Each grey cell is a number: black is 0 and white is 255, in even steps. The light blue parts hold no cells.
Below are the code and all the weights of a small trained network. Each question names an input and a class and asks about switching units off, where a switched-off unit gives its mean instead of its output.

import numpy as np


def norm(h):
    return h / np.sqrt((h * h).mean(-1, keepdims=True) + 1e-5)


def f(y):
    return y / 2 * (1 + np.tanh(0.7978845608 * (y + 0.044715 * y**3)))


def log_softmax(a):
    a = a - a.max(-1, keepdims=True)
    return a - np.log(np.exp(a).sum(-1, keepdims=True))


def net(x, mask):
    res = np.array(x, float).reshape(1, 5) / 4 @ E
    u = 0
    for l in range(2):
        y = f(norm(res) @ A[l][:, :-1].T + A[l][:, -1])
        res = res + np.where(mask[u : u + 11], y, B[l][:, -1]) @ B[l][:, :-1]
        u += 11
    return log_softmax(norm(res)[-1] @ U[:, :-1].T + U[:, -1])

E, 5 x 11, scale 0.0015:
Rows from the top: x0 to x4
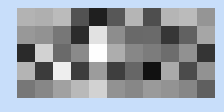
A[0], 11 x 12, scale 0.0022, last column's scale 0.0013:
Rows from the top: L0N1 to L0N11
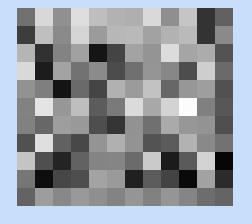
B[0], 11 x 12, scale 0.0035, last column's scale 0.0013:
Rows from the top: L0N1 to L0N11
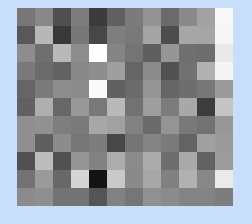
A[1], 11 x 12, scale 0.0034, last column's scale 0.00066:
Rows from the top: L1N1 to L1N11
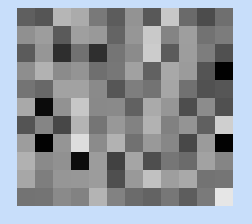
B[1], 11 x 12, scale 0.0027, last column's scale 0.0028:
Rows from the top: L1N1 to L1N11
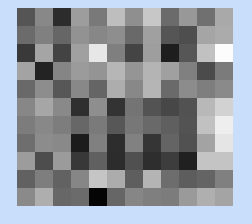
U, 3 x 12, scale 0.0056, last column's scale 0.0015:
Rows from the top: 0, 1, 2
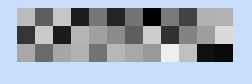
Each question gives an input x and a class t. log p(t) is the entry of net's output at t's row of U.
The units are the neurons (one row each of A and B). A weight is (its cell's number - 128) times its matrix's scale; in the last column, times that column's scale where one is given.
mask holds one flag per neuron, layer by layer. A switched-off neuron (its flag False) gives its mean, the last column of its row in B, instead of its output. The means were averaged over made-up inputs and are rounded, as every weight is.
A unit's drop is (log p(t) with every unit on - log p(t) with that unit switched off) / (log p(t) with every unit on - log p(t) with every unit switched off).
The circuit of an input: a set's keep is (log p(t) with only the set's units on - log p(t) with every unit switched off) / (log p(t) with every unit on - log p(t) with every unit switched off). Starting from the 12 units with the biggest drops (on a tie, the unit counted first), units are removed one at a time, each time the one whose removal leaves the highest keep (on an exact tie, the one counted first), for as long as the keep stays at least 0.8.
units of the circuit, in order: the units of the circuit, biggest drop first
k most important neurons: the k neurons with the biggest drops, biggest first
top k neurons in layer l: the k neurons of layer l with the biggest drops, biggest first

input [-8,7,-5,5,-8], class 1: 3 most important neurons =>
(L0N10, L0N9, L0N3)
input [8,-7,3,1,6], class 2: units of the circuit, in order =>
(L1N4)
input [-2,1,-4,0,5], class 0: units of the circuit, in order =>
(L0N2, L1N3)
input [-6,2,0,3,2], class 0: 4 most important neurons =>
(L0N2, L1N8, L0N6, L0N1)
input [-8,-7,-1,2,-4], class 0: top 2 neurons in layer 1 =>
(L1N8, L1N6)
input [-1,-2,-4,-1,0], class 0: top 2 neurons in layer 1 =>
(L1N3, L1N8)
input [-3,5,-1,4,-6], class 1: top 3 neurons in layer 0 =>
(L0N10, L0N9, L0N3)
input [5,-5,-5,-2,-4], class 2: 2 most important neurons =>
(L0N6, L1N1)
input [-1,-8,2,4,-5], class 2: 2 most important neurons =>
(L1N1, L1N3)
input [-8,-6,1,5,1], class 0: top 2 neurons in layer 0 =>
(L0N6, L0N9)
